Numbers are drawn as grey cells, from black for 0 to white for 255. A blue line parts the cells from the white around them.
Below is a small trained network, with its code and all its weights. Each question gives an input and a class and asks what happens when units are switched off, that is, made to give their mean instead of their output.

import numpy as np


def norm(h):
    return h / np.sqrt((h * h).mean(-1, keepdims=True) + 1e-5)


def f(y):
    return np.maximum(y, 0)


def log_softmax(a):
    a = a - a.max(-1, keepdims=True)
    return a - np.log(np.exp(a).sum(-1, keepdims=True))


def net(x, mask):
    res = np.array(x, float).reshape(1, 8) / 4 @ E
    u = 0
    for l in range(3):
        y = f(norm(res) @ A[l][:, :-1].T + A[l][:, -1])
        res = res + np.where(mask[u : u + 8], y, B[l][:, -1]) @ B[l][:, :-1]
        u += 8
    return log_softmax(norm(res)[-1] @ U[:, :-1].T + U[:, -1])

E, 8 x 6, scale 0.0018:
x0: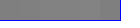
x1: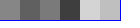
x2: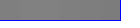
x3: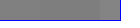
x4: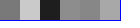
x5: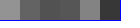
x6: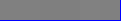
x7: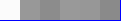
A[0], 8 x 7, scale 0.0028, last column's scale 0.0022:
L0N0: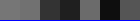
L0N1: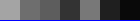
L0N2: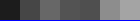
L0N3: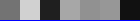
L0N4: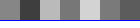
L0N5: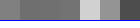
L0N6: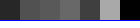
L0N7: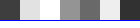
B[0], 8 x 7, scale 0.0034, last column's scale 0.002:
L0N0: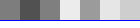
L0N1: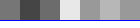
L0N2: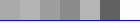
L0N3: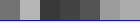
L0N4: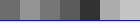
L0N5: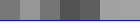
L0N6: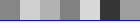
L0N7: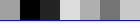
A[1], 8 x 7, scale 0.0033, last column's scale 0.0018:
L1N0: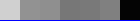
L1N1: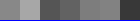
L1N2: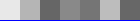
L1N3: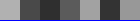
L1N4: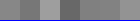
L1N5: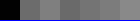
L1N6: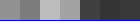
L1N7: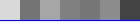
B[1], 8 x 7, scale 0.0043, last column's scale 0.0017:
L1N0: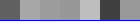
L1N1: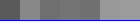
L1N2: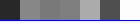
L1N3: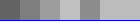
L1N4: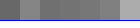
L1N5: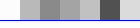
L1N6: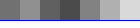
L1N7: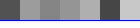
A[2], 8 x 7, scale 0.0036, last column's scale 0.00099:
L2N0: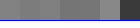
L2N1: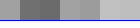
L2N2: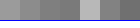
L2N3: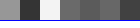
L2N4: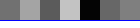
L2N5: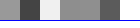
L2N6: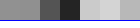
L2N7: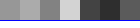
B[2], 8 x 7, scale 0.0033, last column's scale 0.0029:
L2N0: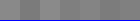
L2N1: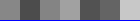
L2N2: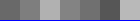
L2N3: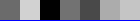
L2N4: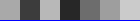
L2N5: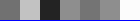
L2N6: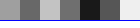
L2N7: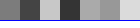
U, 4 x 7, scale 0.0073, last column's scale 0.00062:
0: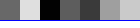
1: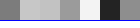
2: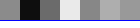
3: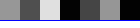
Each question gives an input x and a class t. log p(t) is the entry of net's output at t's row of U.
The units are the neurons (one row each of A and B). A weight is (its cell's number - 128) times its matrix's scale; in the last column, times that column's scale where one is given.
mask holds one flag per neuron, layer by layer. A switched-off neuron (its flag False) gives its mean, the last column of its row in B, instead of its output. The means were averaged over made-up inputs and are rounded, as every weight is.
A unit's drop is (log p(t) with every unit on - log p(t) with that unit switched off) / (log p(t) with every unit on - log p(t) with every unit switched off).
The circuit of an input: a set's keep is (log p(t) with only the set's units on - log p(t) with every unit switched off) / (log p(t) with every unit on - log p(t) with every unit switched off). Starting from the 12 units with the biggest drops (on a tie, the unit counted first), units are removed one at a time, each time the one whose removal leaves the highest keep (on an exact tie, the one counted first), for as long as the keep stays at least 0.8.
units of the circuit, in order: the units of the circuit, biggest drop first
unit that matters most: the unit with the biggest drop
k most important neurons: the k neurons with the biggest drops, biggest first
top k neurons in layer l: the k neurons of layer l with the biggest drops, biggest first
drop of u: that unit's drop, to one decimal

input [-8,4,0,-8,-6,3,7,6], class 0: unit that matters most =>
L2N5
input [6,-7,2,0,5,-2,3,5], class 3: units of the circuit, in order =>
(L2N4 L2N7 L2N5)
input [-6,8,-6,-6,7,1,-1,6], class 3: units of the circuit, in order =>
(L2N6 L2N5)
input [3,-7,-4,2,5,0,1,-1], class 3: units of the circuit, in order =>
(L2N4 L2N7)
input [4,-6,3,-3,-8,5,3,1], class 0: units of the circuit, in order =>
(L2N3 L2N5)
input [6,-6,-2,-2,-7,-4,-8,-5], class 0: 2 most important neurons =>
(L2N3 L2N5)
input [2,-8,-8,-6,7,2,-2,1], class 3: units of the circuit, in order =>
(L2N4 L2N7 L2N5)
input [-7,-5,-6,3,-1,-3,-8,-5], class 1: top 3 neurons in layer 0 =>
(L0N6 L0N4 L0N2)
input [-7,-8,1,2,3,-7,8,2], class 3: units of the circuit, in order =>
(L2N4 L2N7)
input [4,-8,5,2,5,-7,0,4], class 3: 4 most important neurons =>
(L2N4 L2N7 L0N0 L2N5)
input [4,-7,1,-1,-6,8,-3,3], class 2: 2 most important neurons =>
(L0N1 L0N0)
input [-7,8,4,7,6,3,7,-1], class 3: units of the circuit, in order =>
(L2N6 L2N5)
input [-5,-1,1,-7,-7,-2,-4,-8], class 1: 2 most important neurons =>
(L1N5 L0N2)
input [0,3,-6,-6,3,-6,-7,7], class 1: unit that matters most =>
L1N2
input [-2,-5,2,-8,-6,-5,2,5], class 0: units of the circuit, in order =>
(L2N5 L2N3 L1N5)
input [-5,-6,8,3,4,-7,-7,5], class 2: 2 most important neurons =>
(L0N7 L2N6)
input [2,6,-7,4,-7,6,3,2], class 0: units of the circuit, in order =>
(L2N3 L2N5 L0N4 L2N7)
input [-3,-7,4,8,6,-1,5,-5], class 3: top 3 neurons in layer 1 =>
(L1N2 L1N6 L1N7)
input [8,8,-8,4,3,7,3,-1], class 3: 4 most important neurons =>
(L2N6 L0N7 L0N5 L2N5)
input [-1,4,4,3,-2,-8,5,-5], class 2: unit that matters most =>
L0N7
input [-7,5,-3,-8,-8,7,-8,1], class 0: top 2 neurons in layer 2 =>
(L2N3 L2N5)
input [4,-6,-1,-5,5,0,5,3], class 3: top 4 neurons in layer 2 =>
(L2N4 L2N7 L2N5 L2N3)
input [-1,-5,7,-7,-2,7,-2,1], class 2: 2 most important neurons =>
(L0N0 L0N1)
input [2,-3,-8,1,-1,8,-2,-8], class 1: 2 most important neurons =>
(L1N5 L0N7)
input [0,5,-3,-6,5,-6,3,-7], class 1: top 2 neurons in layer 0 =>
(L0N6 L0N0)
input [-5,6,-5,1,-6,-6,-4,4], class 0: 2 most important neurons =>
(L2N3 L2N5)
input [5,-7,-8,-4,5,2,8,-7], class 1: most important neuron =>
(L1N5)
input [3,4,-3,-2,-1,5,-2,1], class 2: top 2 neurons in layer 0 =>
(L0N1 L0N0)
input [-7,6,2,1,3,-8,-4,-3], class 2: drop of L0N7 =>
1.2
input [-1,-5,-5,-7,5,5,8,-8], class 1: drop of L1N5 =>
0.2
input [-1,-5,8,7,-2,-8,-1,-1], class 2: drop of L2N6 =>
0.1
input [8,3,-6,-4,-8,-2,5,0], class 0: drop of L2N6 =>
0.0
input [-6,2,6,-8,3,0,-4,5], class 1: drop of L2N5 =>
0.2
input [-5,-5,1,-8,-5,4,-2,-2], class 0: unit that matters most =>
L2N3
